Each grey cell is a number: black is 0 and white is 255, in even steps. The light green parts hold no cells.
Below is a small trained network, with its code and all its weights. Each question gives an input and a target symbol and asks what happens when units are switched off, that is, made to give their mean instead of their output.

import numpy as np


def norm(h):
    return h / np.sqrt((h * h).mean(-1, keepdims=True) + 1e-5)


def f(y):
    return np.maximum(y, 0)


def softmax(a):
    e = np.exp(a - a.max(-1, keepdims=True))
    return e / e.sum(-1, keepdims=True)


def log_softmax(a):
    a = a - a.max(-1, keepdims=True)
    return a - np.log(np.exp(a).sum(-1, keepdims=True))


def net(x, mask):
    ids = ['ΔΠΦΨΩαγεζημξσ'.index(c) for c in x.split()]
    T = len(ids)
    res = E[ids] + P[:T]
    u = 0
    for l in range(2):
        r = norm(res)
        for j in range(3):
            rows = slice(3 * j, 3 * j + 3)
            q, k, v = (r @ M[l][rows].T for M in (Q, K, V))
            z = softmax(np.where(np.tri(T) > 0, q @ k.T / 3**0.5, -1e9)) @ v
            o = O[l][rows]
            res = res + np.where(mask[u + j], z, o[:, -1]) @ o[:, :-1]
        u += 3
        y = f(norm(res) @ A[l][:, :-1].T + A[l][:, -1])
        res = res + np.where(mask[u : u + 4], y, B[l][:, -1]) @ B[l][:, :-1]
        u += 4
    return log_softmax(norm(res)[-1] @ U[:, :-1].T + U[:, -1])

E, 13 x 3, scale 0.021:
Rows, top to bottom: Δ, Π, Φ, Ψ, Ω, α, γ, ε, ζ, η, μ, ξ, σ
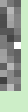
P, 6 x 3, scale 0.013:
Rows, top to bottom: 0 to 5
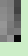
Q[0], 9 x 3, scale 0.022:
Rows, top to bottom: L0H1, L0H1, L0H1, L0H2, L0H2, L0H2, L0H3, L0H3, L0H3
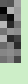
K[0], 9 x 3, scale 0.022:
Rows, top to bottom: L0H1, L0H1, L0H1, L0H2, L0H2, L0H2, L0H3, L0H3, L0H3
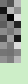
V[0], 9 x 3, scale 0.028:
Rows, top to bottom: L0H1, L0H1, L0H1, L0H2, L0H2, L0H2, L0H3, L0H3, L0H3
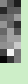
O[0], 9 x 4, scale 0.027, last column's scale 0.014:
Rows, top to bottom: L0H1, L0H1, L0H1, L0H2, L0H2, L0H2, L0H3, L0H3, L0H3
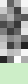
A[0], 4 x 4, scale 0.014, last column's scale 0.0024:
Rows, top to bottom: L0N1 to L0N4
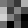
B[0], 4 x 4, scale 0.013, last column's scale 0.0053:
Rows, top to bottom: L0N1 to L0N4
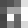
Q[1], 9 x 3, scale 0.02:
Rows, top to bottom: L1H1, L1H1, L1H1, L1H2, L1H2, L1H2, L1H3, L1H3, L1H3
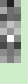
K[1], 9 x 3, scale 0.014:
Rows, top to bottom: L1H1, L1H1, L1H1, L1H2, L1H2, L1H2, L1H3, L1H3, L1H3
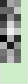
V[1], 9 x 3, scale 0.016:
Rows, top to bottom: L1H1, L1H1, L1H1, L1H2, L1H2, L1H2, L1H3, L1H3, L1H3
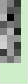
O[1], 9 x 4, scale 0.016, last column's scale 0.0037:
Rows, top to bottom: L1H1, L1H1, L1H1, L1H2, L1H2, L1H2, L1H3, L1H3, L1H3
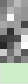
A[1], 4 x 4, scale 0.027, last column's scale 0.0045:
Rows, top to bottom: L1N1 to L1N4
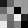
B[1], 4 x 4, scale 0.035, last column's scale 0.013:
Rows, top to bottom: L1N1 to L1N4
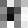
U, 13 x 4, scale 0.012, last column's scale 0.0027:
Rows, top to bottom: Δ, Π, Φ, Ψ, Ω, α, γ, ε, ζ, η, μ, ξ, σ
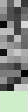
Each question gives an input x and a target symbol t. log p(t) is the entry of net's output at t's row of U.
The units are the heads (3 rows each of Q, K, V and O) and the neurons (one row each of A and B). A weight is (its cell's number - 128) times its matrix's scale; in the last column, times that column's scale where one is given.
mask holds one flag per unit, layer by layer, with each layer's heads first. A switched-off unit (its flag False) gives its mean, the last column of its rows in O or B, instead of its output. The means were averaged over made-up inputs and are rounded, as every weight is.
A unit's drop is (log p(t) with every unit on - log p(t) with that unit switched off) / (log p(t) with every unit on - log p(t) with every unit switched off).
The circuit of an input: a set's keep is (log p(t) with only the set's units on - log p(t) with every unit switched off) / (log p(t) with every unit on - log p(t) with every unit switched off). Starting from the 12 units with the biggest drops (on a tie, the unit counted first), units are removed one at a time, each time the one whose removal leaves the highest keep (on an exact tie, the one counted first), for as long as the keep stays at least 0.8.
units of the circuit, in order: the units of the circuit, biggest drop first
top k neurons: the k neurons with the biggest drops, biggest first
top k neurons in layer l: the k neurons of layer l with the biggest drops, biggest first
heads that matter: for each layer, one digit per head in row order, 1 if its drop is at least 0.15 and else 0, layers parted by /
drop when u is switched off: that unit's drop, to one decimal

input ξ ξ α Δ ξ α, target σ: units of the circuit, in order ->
[L0H3]
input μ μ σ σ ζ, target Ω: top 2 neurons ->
[L1N4, L1N3]
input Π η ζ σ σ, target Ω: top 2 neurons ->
[L1N3, L1N4]
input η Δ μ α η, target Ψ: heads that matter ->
100 / 001
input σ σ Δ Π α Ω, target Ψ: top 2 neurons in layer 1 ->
[L1N1, L1N3]
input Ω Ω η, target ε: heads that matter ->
100 / 000
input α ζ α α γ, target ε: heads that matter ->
110 / 000
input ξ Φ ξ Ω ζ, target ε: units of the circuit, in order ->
[L0H3, L1N1]
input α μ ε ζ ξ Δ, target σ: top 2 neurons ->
[L1N3, L1N4]
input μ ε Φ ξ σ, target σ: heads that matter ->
110 / 000
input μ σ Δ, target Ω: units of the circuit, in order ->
[L0H1, L0H3, L1N4]
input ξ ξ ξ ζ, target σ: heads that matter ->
100 / 000
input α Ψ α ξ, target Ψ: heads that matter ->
111 / 000
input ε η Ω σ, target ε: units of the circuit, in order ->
[L0H1]
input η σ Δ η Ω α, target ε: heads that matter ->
001 / 000
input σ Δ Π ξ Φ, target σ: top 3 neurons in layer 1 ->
[L1N3, L1N4, L1N1]
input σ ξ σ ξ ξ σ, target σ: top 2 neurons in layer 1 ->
[L1N3, L1N4]
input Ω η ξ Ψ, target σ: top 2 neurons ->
[L1N3, L1N1]
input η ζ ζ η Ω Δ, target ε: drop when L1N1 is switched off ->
0.2
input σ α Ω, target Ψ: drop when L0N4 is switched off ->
0.0
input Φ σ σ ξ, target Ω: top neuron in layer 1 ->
[L1N3]
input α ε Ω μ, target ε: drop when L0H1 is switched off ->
0.8
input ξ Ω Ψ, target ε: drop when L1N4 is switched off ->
0.1
